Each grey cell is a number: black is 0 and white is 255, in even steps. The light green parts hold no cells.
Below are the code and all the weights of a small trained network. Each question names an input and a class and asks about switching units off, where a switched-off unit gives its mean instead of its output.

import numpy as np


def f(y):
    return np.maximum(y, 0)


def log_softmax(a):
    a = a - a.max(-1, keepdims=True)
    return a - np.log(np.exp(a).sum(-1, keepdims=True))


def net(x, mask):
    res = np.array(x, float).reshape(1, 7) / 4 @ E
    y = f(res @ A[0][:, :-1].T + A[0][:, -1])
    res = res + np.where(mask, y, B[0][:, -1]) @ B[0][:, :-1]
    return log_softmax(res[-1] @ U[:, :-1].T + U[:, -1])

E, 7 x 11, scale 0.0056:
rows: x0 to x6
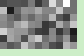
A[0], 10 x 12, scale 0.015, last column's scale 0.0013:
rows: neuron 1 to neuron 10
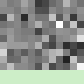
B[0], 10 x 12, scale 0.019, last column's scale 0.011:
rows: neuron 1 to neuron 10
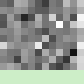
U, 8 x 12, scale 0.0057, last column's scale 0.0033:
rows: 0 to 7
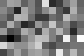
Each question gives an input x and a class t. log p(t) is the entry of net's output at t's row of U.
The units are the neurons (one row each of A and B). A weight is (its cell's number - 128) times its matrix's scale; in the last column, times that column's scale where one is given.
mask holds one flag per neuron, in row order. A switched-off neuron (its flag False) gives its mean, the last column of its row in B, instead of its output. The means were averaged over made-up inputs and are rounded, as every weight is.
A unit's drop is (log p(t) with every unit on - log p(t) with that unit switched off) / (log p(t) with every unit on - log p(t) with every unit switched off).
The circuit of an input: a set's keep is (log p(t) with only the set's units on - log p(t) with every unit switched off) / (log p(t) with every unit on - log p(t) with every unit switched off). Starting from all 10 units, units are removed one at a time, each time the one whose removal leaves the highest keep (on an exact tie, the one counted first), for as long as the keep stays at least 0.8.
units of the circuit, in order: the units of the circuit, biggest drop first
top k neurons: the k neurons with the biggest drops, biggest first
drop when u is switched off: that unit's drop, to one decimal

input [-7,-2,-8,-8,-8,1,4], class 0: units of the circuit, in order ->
neuron 6
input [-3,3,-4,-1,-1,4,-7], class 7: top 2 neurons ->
neuron 4; neuron 10
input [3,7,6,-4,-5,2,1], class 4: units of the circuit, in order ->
neuron 8; neuron 3
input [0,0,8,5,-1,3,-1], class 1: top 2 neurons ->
neuron 9; neuron 3
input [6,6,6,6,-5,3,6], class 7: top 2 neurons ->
neuron 4; neuron 3
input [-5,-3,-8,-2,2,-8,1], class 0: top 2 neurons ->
neuron 10; neuron 6
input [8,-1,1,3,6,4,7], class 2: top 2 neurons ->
neuron 1; neuron 2
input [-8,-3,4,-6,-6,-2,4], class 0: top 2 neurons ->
neuron 10; neuron 6
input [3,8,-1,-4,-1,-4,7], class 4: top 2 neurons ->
neuron 8; neuron 3
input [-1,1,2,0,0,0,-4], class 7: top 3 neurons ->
neuron 3; neuron 10; neuron 7
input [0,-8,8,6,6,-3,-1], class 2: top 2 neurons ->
neuron 1; neuron 2
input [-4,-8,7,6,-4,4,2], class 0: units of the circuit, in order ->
neuron 10; neuron 6
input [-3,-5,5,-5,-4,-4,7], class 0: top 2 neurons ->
neuron 10; neuron 6
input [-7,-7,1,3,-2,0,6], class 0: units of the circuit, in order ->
neuron 10
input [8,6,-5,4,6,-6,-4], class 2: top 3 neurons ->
neuron 1; neuron 2; neuron 5
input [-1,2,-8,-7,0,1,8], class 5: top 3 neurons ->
neuron 10; neuron 4; neuron 7
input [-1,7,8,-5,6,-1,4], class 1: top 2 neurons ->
neuron 9; neuron 6
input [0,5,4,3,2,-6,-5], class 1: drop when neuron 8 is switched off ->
-0.1
